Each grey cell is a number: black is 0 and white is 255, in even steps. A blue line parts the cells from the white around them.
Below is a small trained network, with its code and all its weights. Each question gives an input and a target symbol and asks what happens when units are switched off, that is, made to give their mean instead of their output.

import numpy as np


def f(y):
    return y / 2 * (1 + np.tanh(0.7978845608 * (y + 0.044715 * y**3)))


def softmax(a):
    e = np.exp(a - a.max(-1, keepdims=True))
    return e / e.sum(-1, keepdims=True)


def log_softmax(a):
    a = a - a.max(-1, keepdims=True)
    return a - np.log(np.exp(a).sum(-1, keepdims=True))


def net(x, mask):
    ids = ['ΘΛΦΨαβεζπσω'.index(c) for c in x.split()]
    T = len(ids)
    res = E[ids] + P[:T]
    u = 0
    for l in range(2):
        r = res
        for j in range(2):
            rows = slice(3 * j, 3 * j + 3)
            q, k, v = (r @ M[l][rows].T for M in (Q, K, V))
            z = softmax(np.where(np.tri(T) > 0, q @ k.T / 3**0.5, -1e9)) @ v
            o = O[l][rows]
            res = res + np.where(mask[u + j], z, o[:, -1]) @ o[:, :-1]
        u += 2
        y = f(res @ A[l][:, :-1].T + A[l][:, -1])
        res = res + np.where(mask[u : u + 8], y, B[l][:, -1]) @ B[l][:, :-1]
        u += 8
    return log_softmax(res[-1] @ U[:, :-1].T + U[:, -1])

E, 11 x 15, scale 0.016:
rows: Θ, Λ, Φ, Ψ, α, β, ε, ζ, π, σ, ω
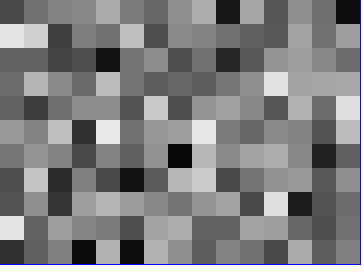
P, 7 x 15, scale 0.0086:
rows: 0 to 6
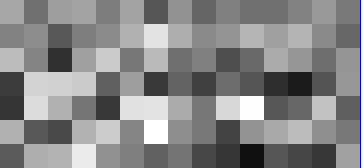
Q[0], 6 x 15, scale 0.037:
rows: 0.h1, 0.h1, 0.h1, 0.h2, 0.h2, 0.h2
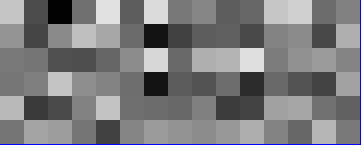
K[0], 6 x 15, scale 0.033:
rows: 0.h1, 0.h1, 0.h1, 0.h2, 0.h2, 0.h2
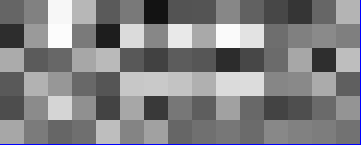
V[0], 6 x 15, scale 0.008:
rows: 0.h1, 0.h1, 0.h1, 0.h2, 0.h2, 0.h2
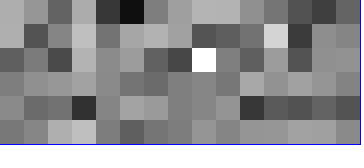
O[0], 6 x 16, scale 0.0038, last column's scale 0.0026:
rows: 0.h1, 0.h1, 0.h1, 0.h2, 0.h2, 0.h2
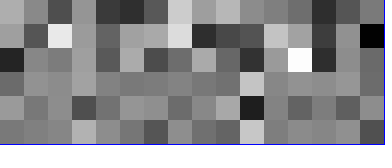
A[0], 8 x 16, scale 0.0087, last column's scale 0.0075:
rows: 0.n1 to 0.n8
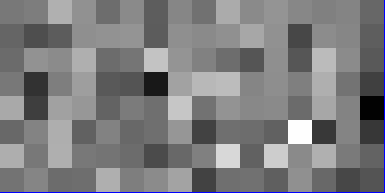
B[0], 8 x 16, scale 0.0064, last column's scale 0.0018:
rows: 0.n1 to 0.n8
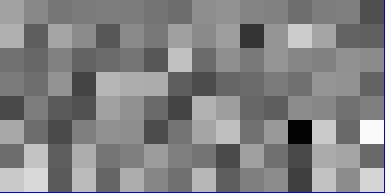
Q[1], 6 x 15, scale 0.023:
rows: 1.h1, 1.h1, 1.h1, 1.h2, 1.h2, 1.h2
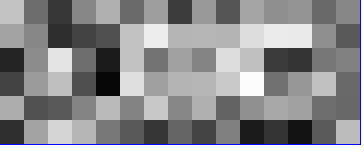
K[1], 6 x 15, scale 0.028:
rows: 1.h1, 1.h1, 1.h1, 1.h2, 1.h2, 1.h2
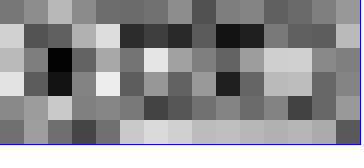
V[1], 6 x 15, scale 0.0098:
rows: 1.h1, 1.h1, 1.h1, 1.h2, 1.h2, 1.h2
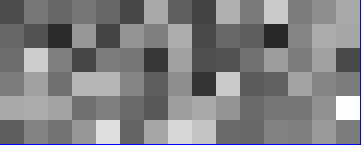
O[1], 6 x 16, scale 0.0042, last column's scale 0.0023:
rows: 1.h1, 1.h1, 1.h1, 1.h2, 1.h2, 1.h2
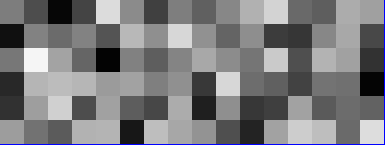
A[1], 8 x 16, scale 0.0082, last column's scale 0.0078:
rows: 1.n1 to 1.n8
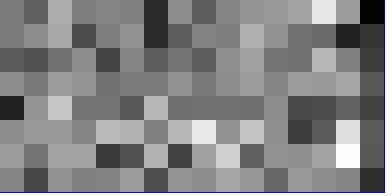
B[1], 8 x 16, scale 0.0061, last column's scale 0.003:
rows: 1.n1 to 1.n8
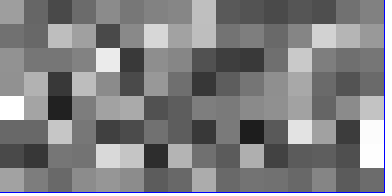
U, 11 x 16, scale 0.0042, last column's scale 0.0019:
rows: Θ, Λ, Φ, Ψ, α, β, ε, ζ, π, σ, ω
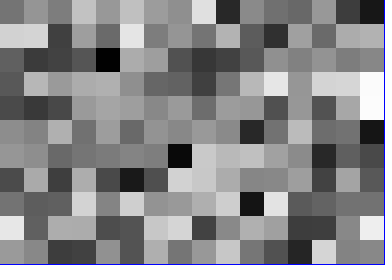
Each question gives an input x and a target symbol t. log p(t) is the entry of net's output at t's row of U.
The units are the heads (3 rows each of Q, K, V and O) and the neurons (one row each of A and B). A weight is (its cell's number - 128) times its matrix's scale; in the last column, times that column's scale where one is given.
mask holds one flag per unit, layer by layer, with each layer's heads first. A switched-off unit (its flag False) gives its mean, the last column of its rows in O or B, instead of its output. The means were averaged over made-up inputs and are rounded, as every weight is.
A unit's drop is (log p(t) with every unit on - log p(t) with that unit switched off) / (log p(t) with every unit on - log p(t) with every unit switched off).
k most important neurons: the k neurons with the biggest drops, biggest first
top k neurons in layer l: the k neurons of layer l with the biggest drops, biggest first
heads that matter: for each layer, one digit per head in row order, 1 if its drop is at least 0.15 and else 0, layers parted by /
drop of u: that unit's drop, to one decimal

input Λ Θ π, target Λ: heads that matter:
00 / 11
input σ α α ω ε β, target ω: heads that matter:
11 / 00
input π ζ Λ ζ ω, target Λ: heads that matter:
00 / 11
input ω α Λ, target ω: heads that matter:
10 / 00
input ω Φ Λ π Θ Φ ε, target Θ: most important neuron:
1.n7
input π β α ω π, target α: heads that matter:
00 / 10
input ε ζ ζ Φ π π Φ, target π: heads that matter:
10 / 01
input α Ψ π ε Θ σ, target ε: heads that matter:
10 / 11
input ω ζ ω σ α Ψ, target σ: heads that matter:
10 / 00
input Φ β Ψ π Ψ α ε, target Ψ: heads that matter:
11 / 10
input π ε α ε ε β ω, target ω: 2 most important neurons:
0.n6, 0.n8
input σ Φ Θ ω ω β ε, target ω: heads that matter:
10 / 00
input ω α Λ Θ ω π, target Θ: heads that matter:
00 / 11
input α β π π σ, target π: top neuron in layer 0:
0.n6
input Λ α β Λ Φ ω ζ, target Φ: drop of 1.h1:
0.3
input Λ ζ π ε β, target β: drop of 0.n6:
-0.2
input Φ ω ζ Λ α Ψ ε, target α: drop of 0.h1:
0.0
